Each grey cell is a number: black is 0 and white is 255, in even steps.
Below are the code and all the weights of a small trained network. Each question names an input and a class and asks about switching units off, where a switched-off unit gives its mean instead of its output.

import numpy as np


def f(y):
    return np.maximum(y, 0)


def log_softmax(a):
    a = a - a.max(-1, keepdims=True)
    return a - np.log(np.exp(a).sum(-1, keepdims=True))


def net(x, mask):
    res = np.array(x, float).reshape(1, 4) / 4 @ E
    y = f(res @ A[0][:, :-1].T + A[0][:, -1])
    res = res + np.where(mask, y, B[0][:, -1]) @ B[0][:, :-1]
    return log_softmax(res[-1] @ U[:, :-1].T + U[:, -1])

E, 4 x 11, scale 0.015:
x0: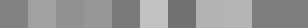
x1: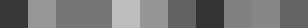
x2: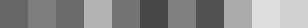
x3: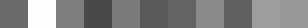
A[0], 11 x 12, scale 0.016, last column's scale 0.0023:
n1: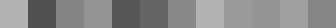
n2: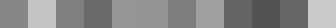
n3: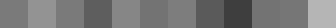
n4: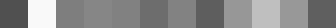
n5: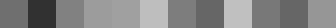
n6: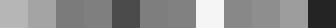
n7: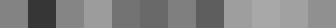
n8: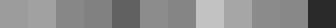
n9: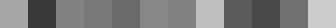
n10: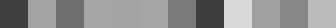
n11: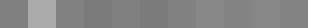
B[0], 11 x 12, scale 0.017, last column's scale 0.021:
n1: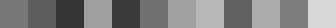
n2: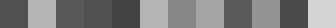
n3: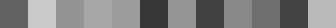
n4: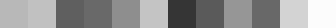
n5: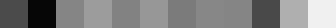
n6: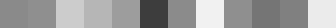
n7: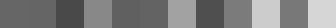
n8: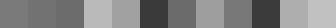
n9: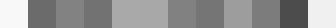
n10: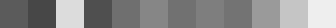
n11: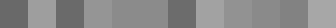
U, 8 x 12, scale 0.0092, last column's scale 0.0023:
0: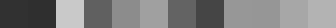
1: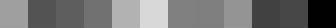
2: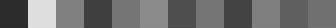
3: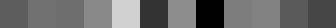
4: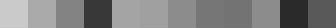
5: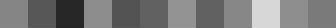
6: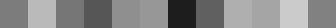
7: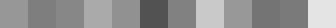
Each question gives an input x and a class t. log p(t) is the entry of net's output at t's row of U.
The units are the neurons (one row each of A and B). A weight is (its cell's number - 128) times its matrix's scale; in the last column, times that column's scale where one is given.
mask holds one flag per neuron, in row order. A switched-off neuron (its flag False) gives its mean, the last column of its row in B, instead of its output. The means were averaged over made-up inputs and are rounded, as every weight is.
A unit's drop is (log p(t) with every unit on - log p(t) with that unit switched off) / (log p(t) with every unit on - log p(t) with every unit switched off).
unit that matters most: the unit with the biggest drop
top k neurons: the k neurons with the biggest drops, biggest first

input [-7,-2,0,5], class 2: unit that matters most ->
n3
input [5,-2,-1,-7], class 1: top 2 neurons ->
(n9 n5)
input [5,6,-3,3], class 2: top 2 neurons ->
(n2 n9)
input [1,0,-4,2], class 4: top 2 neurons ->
(n10 n5)
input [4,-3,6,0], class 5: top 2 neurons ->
(n7 n1)
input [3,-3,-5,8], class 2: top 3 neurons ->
(n2 n5 n9)
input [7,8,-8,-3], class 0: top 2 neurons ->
(n5 n10)
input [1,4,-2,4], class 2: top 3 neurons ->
(n2 n9 n3)
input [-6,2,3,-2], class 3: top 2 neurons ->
(n1 n2)
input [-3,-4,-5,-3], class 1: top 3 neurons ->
(n9 n3 n7)
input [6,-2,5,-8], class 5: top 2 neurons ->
(n1 n7)
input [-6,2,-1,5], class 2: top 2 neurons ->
(n3 n9)
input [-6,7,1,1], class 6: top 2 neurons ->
(n4 n5)
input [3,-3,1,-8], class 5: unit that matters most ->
n1
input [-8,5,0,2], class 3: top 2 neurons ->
(n3 n2)
